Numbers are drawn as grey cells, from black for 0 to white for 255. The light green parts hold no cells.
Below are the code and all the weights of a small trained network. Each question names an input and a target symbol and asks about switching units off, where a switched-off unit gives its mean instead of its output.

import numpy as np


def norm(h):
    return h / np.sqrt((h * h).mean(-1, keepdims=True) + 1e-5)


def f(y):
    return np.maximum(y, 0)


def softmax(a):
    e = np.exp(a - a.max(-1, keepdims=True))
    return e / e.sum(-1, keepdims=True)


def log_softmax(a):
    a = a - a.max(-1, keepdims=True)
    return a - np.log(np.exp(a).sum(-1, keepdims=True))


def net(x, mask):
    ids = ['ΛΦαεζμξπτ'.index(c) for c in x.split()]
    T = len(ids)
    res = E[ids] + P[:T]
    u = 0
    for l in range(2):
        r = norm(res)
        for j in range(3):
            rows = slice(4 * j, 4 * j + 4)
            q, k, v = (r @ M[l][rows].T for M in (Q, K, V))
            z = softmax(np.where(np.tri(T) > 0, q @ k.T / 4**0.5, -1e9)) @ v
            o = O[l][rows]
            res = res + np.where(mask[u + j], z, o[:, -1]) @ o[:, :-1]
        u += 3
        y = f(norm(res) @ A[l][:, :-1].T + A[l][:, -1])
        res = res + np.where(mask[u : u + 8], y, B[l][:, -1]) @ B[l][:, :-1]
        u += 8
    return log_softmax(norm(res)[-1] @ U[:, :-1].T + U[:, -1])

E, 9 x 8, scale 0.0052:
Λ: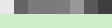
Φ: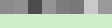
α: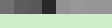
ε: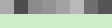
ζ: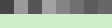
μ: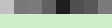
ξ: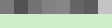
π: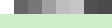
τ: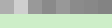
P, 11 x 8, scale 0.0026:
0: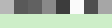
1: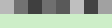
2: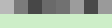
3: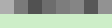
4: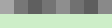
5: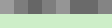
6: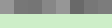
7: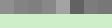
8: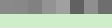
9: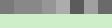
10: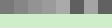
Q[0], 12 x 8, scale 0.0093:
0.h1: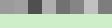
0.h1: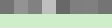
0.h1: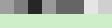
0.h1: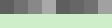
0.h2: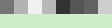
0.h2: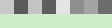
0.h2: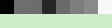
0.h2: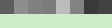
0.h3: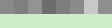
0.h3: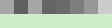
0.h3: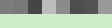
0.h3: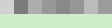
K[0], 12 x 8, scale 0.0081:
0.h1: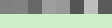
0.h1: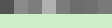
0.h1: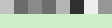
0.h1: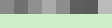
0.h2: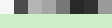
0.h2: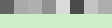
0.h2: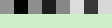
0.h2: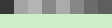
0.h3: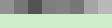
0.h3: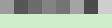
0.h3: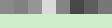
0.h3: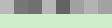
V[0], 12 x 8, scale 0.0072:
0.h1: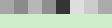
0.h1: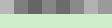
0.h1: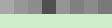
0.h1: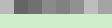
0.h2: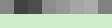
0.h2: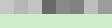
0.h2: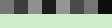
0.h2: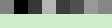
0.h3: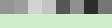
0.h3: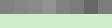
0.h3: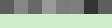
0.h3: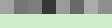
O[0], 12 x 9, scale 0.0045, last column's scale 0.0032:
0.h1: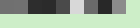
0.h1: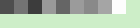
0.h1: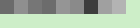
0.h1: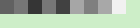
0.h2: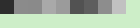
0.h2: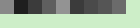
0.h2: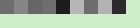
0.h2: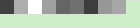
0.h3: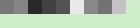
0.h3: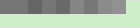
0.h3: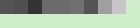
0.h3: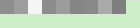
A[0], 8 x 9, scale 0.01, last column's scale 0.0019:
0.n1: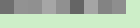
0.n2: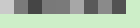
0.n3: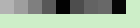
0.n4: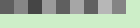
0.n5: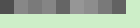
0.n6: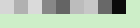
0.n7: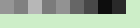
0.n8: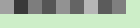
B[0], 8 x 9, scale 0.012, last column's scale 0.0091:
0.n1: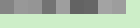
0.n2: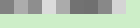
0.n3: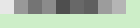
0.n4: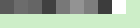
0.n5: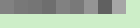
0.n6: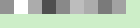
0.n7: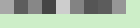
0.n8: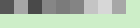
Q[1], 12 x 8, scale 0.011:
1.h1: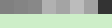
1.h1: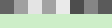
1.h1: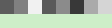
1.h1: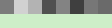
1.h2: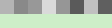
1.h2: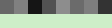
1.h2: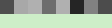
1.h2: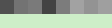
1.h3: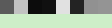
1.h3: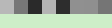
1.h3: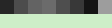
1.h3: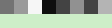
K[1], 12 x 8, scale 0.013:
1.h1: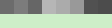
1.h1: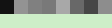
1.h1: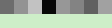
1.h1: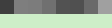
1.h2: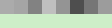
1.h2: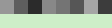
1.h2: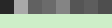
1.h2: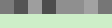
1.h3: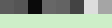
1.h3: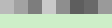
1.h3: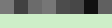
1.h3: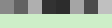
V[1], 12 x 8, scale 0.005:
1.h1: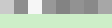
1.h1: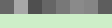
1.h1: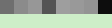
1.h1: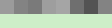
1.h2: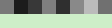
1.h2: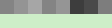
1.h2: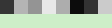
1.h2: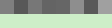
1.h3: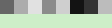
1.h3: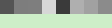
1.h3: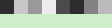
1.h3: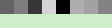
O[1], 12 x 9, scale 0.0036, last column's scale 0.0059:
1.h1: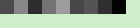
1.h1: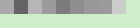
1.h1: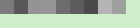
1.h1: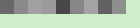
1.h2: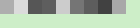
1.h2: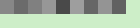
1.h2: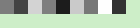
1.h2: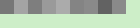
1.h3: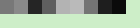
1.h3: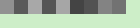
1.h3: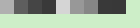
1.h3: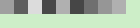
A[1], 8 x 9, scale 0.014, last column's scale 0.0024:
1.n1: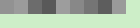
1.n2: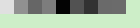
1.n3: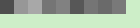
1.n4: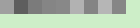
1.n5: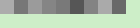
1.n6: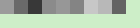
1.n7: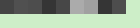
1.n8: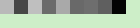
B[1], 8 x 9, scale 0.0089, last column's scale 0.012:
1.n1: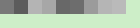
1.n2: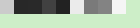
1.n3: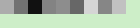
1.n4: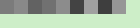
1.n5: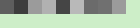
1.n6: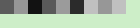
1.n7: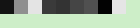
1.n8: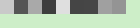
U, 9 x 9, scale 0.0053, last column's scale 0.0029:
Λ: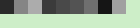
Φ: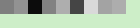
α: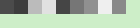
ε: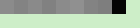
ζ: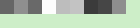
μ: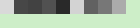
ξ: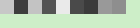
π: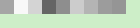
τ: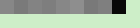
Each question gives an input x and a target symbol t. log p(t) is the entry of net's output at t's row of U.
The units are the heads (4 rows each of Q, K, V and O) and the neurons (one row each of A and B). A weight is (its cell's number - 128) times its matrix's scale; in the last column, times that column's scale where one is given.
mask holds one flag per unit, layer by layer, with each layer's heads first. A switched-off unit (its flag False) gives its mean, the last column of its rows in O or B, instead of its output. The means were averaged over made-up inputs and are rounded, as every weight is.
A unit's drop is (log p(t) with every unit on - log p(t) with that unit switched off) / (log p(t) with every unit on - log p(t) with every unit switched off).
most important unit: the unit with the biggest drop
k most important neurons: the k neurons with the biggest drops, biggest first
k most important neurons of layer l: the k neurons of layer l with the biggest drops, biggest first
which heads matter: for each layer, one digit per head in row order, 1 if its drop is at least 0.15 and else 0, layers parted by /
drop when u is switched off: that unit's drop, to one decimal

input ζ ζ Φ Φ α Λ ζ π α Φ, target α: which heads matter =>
011 / 010
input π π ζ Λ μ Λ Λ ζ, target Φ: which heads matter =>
101 / 000
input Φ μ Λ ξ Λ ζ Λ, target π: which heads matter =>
010 / 000
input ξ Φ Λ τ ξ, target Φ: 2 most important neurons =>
(1.n3 1.n7)
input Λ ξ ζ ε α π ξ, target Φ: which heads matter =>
110 / 000
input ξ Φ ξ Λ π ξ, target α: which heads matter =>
111 / 010
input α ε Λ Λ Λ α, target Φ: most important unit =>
0.h3
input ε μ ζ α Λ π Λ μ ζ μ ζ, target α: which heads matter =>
101 / 000
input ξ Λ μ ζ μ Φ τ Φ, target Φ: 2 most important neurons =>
(0.n1 1.n7)
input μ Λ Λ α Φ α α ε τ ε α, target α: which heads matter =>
001 / 000
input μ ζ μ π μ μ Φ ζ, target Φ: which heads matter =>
111 / 000
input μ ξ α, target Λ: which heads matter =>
000 / 000
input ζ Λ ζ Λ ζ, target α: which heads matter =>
111 / 000
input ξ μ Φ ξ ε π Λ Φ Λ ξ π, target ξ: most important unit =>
0.n7
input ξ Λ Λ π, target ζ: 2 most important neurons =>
(0.n2 1.n2)
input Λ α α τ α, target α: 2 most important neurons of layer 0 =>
(0.n4 0.n3)
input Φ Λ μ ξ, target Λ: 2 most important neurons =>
(0.n3 1.n7)
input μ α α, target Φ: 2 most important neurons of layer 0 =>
(0.n2 0.n3)
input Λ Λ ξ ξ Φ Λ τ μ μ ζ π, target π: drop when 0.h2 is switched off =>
0.3
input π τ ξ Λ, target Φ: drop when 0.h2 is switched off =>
1.5
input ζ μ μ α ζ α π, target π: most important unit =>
0.h2
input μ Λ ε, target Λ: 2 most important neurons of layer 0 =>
(0.n3 0.n4)
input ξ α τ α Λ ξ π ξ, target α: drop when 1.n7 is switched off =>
0.2
